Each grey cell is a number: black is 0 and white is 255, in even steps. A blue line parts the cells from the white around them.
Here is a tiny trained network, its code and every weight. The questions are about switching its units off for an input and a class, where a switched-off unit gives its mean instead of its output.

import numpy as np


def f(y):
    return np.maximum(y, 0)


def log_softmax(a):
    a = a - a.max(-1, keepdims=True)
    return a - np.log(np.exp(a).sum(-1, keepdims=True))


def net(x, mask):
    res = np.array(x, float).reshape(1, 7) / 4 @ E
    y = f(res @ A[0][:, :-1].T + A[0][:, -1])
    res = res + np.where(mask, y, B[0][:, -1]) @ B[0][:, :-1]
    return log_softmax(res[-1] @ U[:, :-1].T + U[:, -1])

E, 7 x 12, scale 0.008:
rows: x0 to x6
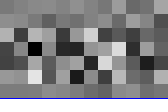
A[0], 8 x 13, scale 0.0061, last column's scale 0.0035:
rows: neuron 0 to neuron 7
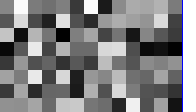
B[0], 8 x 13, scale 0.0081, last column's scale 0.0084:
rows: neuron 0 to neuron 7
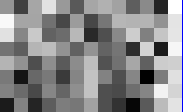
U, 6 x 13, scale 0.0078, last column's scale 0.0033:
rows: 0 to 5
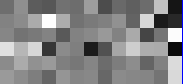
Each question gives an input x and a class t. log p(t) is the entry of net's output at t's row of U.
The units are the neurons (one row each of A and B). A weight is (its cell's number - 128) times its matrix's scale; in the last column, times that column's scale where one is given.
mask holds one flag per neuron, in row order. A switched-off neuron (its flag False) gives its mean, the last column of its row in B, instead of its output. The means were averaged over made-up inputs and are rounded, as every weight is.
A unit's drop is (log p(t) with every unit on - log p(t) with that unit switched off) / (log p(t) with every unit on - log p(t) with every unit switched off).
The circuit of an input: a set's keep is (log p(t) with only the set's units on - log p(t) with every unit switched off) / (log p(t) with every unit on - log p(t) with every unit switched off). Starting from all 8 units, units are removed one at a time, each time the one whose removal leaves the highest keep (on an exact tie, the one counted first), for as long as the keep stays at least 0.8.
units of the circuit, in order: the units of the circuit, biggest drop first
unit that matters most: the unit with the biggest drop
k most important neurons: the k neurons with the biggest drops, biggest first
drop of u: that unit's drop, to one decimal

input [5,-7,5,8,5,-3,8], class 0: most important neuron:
neuron 6
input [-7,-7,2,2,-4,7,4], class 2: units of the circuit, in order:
neuron 5; neuron 3; neuron 0
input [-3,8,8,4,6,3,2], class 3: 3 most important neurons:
neuron 2; neuron 0; neuron 7
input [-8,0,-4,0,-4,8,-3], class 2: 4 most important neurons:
neuron 5; neuron 3; neuron 0; neuron 2
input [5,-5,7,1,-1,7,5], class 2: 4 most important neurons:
neuron 5; neuron 1; neuron 0; neuron 3
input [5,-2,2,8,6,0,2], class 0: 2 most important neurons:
neuron 6; neuron 4
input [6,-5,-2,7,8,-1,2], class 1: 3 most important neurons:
neuron 3; neuron 7; neuron 5
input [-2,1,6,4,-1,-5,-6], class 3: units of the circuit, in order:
neuron 2; neuron 7
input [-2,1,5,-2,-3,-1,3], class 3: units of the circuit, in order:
neuron 2; neuron 5
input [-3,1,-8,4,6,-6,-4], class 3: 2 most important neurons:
neuron 1; neuron 0
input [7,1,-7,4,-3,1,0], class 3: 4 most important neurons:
neuron 1; neuron 7; neuron 5; neuron 3
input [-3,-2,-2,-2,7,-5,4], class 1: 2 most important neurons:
neuron 3; neuron 5
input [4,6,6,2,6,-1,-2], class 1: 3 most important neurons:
neuron 3; neuron 1; neuron 5
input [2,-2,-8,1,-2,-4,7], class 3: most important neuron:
neuron 1
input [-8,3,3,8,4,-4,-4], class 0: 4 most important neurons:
neuron 6; neuron 4; neuron 0; neuron 1
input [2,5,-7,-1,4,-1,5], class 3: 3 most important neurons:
neuron 1; neuron 0; neuron 5
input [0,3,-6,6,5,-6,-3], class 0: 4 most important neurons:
neuron 4; neuron 6; neuron 0; neuron 2
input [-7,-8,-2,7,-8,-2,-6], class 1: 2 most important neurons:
neuron 0; neuron 7
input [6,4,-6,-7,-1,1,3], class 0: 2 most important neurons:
neuron 7; neuron 2
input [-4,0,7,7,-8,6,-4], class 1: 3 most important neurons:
neuron 0; neuron 7; neuron 4
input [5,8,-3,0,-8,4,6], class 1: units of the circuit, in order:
neuron 0
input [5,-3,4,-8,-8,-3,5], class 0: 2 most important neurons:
neuron 7; neuron 3
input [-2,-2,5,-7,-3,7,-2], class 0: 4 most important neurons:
neuron 7; neuron 5; neuron 1; neuron 3
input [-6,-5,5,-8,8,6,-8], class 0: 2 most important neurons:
neuron 7; neuron 5
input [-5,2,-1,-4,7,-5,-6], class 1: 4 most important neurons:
neuron 3; neuron 5; neuron 6; neuron 2
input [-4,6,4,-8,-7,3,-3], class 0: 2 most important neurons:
neuron 7; neuron 3
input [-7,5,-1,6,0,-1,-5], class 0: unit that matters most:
neuron 6
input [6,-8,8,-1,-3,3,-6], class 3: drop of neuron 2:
1.1
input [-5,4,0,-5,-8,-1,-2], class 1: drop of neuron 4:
0.1
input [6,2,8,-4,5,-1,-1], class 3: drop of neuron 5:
0.1
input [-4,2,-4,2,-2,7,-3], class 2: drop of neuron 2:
0.2
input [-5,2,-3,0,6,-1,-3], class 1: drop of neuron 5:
0.1
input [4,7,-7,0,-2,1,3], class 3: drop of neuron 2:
0.0
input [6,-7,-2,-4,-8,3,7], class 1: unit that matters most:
neuron 0
